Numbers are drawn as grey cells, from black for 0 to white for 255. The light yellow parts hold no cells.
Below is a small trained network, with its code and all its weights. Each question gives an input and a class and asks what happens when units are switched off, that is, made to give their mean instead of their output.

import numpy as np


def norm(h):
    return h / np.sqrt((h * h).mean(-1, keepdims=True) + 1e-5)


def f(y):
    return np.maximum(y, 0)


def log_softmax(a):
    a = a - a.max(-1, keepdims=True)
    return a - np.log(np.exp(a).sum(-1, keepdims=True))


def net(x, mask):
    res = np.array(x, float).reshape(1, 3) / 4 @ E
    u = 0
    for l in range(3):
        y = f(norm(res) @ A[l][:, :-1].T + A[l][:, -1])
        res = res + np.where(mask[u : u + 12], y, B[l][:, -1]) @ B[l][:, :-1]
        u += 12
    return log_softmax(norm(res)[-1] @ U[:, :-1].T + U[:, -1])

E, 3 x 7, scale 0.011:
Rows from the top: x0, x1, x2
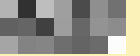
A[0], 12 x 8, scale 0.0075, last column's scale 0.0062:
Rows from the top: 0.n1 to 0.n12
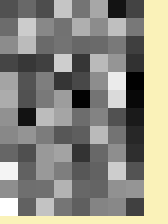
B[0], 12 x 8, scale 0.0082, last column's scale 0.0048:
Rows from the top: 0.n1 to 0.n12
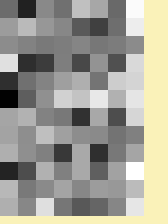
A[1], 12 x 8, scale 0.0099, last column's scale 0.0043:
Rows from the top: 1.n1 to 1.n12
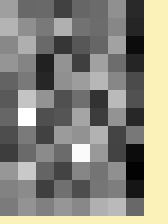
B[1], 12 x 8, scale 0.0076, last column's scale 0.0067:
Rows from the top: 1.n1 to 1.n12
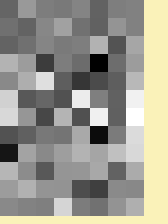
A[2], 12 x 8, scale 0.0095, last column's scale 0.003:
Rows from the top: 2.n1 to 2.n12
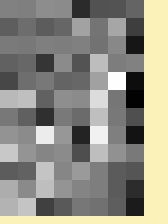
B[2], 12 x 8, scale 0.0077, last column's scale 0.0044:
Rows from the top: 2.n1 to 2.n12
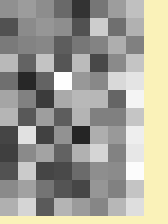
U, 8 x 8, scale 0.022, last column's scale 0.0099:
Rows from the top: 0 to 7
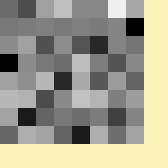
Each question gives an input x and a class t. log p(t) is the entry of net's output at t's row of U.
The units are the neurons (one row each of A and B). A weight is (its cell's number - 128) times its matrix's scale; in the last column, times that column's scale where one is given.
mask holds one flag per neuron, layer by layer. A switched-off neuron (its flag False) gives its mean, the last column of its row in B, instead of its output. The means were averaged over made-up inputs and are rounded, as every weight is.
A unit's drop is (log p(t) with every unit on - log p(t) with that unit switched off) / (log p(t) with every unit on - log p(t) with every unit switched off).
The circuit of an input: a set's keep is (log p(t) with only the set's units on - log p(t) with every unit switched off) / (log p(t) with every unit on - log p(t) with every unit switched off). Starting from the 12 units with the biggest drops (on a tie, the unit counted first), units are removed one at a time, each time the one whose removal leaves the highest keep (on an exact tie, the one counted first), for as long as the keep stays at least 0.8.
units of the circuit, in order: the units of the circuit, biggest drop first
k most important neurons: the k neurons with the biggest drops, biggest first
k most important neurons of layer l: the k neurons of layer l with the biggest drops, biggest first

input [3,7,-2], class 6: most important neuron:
[0.n1]
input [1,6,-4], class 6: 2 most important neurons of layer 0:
[0.n4, 0.n1]
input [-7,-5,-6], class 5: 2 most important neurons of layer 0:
[0.n6, 0.n10]
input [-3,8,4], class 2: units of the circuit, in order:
[1.n4, 0.n4, 1.n5]
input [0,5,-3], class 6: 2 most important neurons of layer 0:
[0.n4, 0.n1]
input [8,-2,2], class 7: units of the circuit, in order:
[0.n7, 2.n8]
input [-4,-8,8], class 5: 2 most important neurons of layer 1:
[1.n7, 1.n6]
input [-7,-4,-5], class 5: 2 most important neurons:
[1.n7, 0.n6]
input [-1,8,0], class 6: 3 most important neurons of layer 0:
[0.n4, 0.n1, 0.n2]
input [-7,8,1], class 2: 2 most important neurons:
[1.n4, 1.n5]
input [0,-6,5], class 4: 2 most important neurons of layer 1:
[1.n6, 1.n9]
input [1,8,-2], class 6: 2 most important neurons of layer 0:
[0.n4, 0.n1]
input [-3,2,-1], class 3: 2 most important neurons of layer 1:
[1.n9, 1.n8]
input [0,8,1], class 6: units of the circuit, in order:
[0.n4]
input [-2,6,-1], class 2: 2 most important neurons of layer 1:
[1.n4, 1.n5]
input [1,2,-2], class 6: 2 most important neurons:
[0.n4, 0.n1]
